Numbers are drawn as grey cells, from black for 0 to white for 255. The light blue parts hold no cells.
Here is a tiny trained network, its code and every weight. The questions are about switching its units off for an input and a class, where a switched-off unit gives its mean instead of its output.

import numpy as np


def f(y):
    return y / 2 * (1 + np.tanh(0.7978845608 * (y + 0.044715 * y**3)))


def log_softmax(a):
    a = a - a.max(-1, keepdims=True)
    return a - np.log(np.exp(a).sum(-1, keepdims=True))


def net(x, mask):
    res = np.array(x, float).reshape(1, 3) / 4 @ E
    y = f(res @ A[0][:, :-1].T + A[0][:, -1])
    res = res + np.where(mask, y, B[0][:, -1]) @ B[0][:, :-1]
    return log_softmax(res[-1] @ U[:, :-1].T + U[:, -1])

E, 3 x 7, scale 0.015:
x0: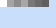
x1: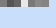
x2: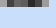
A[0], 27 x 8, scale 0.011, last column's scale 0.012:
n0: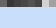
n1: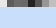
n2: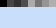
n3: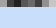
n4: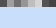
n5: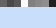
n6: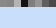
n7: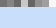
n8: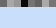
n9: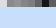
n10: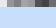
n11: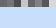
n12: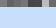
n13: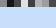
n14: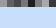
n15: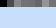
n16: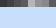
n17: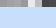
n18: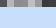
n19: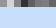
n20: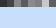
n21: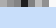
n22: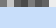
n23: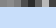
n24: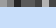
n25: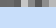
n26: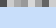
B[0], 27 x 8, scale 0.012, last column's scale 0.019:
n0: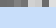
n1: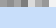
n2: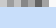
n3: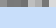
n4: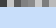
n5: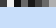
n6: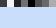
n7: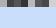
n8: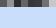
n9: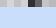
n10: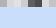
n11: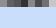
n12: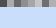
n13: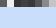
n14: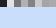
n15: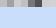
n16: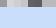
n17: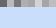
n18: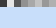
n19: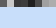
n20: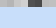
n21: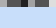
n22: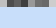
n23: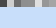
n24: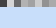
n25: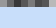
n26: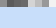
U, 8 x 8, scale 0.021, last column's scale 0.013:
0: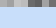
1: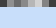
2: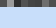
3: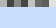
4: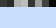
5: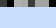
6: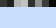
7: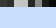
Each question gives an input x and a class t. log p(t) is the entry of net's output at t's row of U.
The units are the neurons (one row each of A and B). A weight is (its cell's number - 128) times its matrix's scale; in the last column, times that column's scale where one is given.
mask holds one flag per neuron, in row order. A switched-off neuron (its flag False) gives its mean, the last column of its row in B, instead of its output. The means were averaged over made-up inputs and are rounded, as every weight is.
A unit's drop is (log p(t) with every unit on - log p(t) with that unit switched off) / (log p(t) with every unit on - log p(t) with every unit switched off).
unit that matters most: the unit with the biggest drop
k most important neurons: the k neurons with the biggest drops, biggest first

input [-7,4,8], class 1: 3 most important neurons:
[n0; n12; n14]
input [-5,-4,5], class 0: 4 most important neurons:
[n20; n15; n2; n26]
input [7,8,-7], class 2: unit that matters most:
n5
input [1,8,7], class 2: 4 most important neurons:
[n13; n5; n25; n11]
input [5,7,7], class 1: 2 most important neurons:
[n1; n14]
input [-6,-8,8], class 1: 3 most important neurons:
[n0; n23; n24]
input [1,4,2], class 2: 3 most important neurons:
[n13; n26; n2]
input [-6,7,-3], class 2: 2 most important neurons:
[n5; n13]
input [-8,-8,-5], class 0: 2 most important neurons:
[n2; n15]
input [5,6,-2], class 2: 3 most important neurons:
[n5; n2; n15]
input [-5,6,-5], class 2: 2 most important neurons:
[n5; n10]
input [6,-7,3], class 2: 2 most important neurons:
[n19; n6]
